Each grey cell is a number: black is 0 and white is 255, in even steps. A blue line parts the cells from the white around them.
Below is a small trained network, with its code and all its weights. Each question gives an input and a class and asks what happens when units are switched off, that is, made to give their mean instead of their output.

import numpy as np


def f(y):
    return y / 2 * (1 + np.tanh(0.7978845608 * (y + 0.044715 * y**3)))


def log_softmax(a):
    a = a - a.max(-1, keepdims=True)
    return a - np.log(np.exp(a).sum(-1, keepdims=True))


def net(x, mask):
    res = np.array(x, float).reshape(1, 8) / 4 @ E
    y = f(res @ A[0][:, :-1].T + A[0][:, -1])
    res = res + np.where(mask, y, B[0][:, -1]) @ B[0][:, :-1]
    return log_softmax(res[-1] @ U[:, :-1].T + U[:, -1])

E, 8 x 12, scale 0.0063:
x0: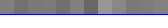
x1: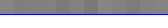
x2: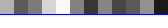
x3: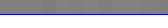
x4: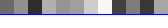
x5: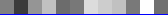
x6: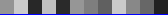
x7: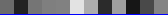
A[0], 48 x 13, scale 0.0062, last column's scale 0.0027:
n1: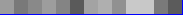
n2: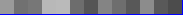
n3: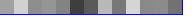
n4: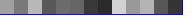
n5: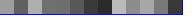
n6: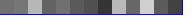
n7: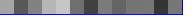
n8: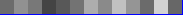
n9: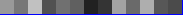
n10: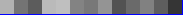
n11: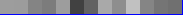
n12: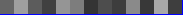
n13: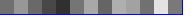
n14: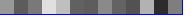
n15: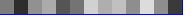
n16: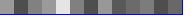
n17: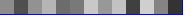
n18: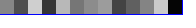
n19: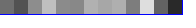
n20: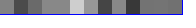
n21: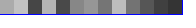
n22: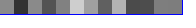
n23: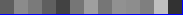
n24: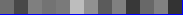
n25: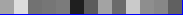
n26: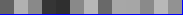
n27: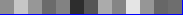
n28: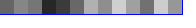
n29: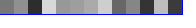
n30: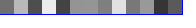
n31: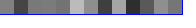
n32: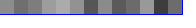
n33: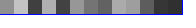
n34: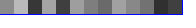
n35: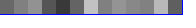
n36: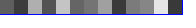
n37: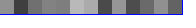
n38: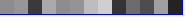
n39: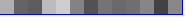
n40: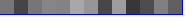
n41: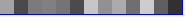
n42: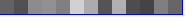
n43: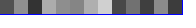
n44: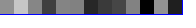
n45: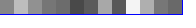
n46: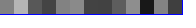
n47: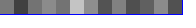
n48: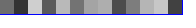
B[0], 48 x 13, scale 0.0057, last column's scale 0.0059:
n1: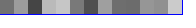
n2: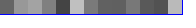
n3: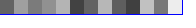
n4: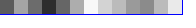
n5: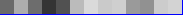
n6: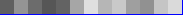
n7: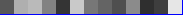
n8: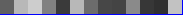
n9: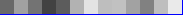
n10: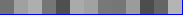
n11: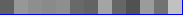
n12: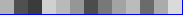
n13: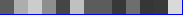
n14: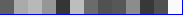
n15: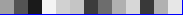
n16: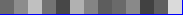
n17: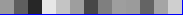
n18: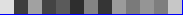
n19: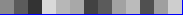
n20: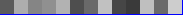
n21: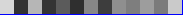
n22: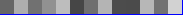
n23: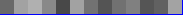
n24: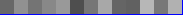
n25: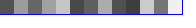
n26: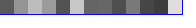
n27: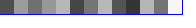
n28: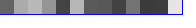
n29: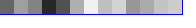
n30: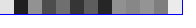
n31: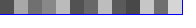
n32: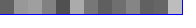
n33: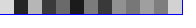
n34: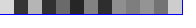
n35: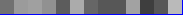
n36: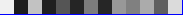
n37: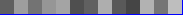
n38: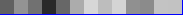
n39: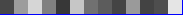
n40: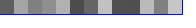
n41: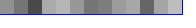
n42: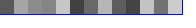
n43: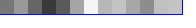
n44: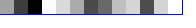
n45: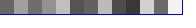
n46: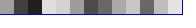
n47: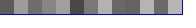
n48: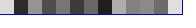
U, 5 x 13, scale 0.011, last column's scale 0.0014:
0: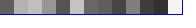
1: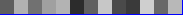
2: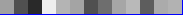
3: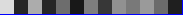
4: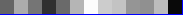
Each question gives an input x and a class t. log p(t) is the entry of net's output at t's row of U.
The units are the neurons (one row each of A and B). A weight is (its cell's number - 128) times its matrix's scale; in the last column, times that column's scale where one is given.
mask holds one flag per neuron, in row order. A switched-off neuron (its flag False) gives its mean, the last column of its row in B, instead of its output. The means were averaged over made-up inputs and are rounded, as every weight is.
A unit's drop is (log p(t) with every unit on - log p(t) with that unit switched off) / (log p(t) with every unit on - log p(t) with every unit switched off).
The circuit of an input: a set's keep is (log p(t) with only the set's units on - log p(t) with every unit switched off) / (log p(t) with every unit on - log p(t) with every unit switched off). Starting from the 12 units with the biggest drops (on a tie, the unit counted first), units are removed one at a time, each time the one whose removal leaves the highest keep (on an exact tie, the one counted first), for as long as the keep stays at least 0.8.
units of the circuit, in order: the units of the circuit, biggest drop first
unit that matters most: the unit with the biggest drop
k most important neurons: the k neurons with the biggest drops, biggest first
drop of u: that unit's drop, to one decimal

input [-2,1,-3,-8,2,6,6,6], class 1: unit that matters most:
n42
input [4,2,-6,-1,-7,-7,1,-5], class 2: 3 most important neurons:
(n44, n46, n12)
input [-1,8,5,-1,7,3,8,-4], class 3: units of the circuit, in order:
(n30, n21)
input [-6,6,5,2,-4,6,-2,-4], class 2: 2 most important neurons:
(n19, n15)
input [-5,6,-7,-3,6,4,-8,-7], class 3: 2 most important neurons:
(n36, n48)
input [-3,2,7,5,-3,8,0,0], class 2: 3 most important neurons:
(n19, n15, n17)
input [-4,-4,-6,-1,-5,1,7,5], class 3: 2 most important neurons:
(n30, n33)
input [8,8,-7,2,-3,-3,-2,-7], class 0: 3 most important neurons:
(n28, n13, n26)
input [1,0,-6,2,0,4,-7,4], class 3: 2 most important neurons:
(n48, n36)
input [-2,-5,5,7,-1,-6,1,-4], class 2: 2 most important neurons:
(n44, n46)
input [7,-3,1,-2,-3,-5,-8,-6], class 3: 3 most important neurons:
(n36, n18, n48)
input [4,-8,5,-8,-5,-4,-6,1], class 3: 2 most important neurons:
(n36, n18)
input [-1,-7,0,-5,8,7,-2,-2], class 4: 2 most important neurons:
(n29, n38)
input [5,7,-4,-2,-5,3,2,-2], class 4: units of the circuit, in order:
(n4)
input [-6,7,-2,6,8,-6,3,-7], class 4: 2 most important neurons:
(n29, n43)
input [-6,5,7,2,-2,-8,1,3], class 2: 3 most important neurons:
(n44, n46, n12)
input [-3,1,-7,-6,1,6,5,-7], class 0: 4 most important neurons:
(n28, n26, n13, n8)
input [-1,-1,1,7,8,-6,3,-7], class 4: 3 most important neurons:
(n29, n43, n38)
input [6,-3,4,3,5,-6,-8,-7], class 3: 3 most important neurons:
(n36, n18, n48)
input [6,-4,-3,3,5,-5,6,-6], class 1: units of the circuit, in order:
(n25)
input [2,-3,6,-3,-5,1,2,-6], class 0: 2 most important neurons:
(n14, n7)
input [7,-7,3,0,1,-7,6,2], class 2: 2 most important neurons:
(n44, n46)
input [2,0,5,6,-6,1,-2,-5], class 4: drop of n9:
0.2
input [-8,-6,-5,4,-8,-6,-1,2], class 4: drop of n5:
0.1
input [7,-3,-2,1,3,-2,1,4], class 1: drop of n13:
0.0
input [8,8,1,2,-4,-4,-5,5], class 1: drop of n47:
0.1
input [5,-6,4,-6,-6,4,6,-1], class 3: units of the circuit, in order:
(n30)
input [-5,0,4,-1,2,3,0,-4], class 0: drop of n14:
0.3
